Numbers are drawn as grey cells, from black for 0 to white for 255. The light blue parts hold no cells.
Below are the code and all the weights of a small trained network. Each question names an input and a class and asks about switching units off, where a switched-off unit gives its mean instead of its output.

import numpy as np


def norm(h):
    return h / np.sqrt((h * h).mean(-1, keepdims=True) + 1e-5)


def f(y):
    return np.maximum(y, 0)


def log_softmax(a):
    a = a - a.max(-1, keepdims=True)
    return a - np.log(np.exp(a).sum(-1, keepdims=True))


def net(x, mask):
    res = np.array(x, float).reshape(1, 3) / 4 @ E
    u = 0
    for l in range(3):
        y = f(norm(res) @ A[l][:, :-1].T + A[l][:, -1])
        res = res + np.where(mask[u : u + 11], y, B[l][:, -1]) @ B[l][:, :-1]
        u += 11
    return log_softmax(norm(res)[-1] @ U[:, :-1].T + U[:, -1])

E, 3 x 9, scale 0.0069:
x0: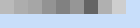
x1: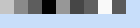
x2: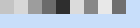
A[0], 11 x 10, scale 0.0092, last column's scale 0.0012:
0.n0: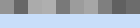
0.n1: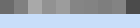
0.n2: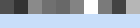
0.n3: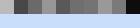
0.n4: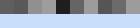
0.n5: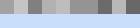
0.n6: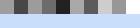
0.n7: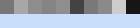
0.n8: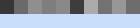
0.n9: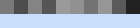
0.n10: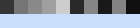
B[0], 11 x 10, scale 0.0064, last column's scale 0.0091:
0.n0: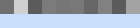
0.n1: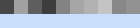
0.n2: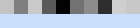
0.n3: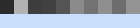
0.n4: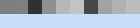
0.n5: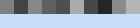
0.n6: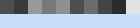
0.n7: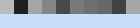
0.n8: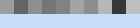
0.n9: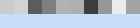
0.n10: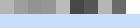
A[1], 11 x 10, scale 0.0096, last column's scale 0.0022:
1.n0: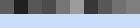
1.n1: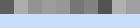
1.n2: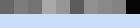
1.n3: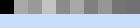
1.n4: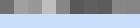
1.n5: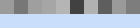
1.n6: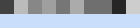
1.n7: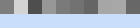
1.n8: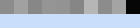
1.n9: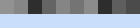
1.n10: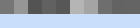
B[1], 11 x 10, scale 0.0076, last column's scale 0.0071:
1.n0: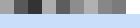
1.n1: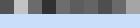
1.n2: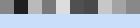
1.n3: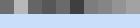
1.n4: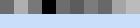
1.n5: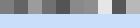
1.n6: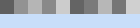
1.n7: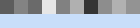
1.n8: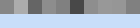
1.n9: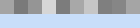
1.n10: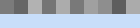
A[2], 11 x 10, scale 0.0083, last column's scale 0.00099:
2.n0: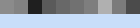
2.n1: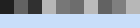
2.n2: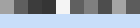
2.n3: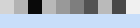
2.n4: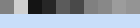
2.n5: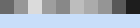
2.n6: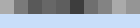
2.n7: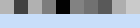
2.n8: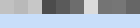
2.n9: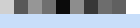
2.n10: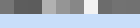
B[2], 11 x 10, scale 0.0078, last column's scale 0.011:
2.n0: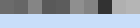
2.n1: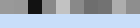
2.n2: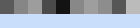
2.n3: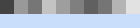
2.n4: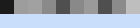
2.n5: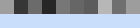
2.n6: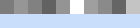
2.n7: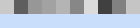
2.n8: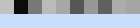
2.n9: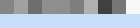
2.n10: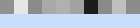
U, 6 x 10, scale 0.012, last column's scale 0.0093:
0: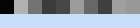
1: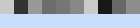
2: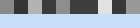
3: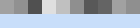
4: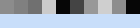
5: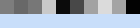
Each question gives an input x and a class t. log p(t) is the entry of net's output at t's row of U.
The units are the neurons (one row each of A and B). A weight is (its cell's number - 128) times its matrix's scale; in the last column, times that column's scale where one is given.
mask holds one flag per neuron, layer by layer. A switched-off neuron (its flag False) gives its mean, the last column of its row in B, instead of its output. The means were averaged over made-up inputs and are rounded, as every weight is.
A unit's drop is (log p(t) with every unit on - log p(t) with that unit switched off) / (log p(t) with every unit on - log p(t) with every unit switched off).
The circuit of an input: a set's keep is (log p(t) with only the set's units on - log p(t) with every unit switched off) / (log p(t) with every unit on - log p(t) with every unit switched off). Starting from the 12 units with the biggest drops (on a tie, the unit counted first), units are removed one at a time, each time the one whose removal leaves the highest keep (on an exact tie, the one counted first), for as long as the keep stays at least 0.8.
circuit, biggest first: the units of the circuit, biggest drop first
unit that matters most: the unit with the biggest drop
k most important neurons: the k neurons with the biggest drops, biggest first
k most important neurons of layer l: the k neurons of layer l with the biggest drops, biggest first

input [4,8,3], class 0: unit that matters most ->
0.n2
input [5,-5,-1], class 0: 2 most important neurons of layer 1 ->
(1.n1 1.n4)
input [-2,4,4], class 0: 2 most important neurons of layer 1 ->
(1.n5 1.n0)
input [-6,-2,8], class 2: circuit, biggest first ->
(1.n6 2.n5)
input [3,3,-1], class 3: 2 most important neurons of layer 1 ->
(1.n0 1.n4)
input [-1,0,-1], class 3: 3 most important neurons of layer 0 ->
(0.n10 0.n6 0.n4)
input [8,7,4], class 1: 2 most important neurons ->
(0.n4 0.n10)
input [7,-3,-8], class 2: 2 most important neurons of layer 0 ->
(0.n10 0.n2)
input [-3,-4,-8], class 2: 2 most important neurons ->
(0.n10 0.n8)
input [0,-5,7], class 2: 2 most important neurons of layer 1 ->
(1.n6 1.n10)
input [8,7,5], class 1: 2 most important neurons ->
(0.n4 0.n10)
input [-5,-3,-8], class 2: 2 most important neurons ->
(0.n10 0.n5)
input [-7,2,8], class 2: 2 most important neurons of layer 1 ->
(1.n6 1.n10)
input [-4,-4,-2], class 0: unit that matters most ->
0.n4
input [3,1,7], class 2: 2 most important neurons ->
(0.n2 1.n6)
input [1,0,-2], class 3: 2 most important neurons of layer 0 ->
(0.n6 0.n8)
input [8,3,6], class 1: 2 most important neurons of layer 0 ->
(0.n6 0.n10)
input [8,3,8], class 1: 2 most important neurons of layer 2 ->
(2.n9 2.n8)
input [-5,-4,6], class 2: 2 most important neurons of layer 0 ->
(0.n0 0.n5)
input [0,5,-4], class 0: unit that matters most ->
2.n2
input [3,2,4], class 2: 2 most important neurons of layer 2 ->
(2.n7 2.n4)
